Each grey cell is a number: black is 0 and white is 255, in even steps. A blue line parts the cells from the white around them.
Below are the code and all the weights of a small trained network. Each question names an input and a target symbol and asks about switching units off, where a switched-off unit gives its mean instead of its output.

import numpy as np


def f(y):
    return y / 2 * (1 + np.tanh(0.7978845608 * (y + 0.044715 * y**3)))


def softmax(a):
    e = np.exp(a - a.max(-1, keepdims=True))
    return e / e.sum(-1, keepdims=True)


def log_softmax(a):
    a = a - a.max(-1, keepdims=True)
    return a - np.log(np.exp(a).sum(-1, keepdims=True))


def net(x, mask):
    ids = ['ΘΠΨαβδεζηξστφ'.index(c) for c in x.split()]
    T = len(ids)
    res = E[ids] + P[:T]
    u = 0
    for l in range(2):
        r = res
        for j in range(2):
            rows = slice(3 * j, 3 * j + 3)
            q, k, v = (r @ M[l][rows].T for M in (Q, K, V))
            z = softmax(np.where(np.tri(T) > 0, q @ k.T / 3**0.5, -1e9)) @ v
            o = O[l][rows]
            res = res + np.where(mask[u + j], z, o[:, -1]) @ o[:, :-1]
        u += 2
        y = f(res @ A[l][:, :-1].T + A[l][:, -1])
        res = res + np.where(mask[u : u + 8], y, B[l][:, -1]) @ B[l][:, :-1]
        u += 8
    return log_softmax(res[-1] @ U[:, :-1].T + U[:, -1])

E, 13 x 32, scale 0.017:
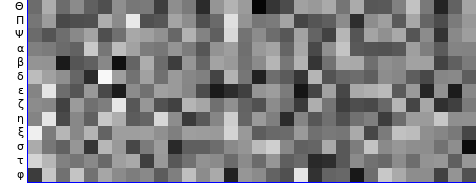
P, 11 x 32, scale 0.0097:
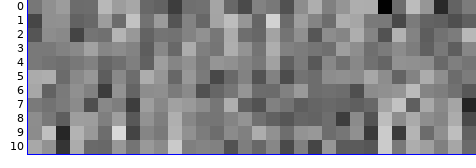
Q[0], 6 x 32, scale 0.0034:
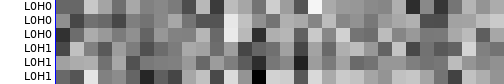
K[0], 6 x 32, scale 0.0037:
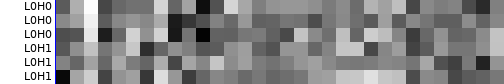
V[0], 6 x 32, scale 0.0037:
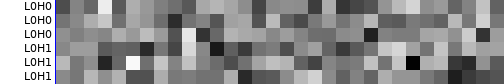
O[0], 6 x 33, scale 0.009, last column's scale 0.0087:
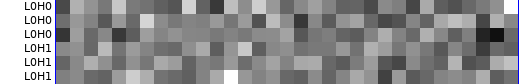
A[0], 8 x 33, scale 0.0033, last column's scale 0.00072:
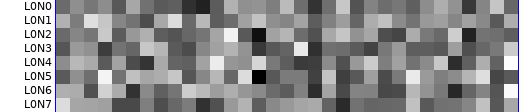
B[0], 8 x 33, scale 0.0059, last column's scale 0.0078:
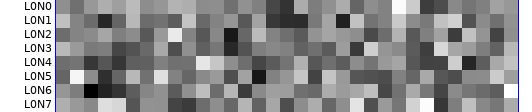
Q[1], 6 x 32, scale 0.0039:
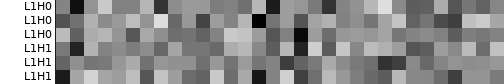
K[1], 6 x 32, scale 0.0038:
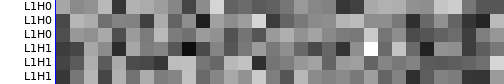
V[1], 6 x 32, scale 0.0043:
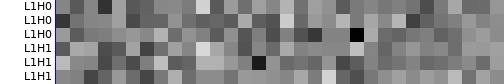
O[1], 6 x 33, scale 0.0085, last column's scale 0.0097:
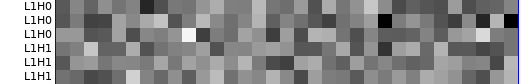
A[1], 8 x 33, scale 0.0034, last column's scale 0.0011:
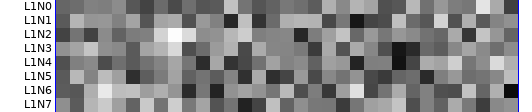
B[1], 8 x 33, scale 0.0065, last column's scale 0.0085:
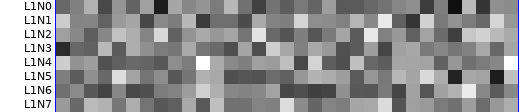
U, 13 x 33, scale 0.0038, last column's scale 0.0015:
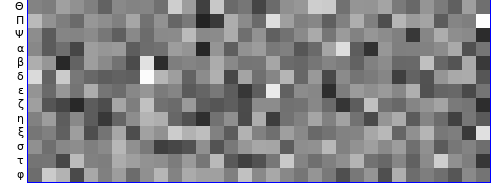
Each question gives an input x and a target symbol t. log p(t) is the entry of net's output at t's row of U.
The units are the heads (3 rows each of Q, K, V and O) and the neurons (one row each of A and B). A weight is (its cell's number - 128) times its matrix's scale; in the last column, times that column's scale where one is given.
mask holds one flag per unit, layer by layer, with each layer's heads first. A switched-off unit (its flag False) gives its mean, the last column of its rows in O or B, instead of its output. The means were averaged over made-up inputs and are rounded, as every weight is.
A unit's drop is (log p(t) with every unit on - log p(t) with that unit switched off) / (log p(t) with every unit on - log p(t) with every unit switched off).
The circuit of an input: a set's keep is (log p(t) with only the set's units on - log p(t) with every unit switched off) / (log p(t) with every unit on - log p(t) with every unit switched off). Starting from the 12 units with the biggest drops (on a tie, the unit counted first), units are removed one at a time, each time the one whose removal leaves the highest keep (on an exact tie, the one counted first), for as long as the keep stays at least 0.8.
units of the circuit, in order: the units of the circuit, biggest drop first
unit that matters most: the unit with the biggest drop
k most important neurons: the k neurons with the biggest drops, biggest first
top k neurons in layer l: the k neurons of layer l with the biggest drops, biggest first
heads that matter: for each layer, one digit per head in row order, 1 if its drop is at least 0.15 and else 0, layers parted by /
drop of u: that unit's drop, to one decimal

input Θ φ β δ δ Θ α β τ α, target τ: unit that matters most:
L1H1
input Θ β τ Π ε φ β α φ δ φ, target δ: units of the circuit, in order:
(L1H0 L1H1 L1N0 L0H0)
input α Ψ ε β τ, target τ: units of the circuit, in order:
(L1H1 L0H1 L0N7)
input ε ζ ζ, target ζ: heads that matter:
11 / 10
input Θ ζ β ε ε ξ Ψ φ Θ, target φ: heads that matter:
10 / 01
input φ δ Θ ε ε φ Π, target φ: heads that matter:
10 / 00
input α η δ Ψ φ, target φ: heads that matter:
10 / 00
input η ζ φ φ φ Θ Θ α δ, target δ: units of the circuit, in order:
(L1H0 L1H1)
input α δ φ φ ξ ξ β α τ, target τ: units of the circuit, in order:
(L1H1 L0N7 L0H1)
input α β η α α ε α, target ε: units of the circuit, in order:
(L1H1 L0H0 L1N4)
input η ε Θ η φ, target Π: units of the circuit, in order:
(L1N1 L0N5 L0N2)
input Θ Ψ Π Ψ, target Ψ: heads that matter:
00 / 10
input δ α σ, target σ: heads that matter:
00 / 01
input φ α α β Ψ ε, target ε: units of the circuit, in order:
(L1H1 L1N5 L1N4)
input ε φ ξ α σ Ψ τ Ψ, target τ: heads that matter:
01 / 01
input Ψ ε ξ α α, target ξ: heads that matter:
10 / 10
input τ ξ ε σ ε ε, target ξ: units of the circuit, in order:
(L0H1)
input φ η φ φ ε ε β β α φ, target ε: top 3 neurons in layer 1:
(L1N5 L1N4 L1N0)
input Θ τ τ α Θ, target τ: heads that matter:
01 / 11
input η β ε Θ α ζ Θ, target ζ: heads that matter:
11 / 10
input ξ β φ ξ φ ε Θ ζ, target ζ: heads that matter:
01 / 00
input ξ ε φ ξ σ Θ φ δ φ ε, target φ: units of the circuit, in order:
(L0H0)
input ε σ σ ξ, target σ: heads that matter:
00 / 11
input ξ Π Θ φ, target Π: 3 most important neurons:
(L1N1 L0N5 L0N2)
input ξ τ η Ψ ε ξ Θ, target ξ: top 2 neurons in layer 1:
(L1N1 L1N4)
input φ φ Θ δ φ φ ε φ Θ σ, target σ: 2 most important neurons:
(L0N7 L1N4)
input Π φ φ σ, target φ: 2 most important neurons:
(L1N6 L0N6)
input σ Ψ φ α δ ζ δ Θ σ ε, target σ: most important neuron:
(L0N7)
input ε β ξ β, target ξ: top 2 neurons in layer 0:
(L0N1 L0N4)
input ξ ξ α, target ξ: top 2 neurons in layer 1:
(L1N4 L1N3)
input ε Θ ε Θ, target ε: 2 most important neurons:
(L1N5 L1N4)
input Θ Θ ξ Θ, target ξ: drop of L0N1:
0.1
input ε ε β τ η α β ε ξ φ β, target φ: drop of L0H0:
1.1
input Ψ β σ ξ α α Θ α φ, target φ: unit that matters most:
L0N5
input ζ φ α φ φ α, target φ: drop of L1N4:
0.1
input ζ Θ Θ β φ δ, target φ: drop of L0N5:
0.2
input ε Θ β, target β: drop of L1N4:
0.0
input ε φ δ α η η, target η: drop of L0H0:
0.2
